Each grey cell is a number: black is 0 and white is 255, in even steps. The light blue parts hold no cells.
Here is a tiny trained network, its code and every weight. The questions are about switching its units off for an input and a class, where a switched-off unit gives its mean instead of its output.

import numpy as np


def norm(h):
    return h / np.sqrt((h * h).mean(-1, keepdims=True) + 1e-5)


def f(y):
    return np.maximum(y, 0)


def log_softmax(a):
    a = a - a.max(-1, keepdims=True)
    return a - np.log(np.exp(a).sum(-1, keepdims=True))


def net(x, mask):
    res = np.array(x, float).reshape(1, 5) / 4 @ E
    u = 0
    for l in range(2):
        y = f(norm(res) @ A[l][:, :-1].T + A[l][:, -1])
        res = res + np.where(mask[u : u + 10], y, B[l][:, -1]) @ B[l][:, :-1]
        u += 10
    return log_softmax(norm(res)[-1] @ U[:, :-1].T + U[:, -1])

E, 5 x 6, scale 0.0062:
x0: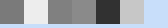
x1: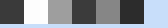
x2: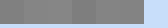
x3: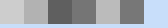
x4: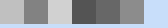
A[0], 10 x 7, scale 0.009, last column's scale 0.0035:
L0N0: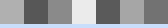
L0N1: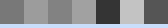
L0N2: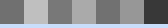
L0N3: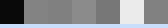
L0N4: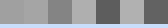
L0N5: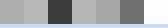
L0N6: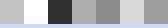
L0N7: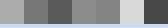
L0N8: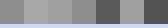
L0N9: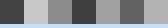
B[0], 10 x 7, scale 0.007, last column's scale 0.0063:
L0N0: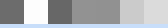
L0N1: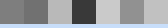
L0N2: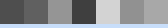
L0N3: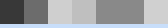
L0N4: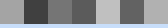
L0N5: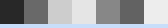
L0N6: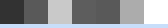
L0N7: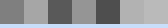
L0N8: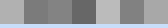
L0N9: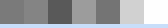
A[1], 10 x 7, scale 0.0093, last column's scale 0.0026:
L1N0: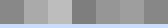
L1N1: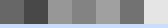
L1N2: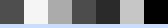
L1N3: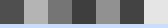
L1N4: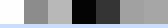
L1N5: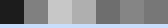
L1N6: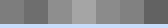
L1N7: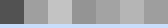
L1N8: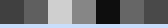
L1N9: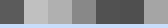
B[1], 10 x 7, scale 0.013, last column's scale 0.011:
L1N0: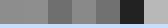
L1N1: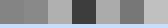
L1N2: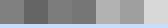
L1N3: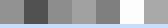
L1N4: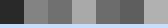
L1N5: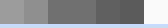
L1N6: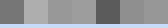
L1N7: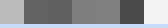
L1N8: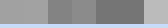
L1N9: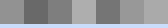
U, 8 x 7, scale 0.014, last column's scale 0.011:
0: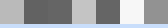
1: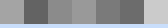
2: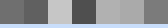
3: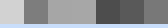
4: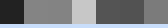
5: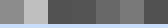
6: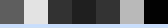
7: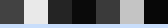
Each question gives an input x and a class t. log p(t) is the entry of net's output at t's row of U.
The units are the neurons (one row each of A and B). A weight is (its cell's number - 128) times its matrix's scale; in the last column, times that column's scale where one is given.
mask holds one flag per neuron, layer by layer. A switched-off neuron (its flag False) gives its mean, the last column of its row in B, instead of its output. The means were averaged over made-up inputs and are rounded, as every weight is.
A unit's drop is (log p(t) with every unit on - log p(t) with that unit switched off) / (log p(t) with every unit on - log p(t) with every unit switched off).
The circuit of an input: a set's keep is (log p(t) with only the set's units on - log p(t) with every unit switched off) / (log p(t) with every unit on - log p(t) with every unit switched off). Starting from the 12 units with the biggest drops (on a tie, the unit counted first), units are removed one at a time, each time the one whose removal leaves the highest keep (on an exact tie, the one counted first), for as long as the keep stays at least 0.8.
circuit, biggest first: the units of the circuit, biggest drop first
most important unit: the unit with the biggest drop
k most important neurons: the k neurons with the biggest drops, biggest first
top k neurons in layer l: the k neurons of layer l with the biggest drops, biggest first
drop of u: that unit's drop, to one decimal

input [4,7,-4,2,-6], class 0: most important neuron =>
(L1N3)
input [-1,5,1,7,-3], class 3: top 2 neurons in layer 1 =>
(L1N5; L1N4)
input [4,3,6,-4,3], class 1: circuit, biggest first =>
(L1N7; L1N0; L1N2)
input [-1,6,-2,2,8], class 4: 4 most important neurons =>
(L1N4; L0N5; L0N0; L1N0)
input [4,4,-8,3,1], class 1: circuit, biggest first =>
(L1N7; L1N2)
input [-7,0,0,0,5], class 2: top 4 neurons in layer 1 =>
(L1N7; L1N5; L1N0; L1N1)
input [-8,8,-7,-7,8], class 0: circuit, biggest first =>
(L1N3; L0N5; L0N6; L1N9)
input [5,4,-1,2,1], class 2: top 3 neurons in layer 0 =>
(L0N2; L0N6; L0N1)
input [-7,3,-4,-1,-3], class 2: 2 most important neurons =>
(L1N7; L1N1)
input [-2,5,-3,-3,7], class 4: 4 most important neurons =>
(L1N4; L0N5; L0N3; L0N0)
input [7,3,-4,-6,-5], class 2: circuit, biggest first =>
(L0N1; L1N2)
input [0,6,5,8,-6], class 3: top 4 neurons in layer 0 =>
(L0N5; L0N0; L0N6; L0N7)
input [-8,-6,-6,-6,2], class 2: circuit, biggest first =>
(L1N7; L1N1; L1N0)
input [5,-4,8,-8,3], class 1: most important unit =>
L0N1
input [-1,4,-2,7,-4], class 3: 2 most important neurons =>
(L0N5; L1N4)
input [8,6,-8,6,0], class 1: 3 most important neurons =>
(L1N7; L0N5; L1N0)
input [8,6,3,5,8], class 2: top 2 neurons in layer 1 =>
(L1N2; L1N3)
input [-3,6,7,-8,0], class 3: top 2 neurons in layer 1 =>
(L1N5; L1N8)
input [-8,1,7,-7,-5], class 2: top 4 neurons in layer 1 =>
(L1N1; L1N7; L1N0; L1N4)
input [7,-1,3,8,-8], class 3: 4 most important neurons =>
(L0N5; L1N5; L1N7; L1N4)
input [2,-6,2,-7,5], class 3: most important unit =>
L0N9
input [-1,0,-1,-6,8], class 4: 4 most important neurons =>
(L1N4; L0N5; L0N3; L0N6)
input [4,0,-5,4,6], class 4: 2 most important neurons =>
(L1N4; L0N3)
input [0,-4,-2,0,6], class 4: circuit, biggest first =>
(L1N4; L0N5; L0N3)
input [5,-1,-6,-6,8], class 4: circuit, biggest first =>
(L1N4; L0N5)
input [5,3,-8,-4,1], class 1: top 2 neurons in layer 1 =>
(L1N7; L1N0)
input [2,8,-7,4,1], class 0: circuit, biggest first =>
(L1N3)
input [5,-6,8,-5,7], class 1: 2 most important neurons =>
(L0N9; L1N0)
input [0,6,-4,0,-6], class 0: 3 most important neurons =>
(L1N3; L1N4; L1N0)
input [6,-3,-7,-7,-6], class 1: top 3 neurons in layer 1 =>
(L1N7; L1N4; L1N5)
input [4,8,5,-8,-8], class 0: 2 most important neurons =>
(L1N3; L0N5)
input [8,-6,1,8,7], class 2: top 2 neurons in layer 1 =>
(L1N2; L1N5)
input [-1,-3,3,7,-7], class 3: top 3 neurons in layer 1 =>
(L1N4; L1N5; L1N7)
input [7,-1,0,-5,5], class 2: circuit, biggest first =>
(L0N1)
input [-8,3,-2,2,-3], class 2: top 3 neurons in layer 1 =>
(L1N7; L1N1; L1N0)
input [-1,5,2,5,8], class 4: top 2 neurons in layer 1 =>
(L1N4; L1N0)
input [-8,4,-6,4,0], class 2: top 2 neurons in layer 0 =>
(L0N0; L0N3)
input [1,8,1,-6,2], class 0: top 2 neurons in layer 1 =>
(L1N3; L1N2)
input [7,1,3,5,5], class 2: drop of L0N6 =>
0.7
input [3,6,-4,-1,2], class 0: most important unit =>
L1N3
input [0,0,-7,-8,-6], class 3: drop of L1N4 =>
0.2
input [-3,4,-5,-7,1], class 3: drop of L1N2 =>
0.0
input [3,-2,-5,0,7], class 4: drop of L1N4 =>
1.1
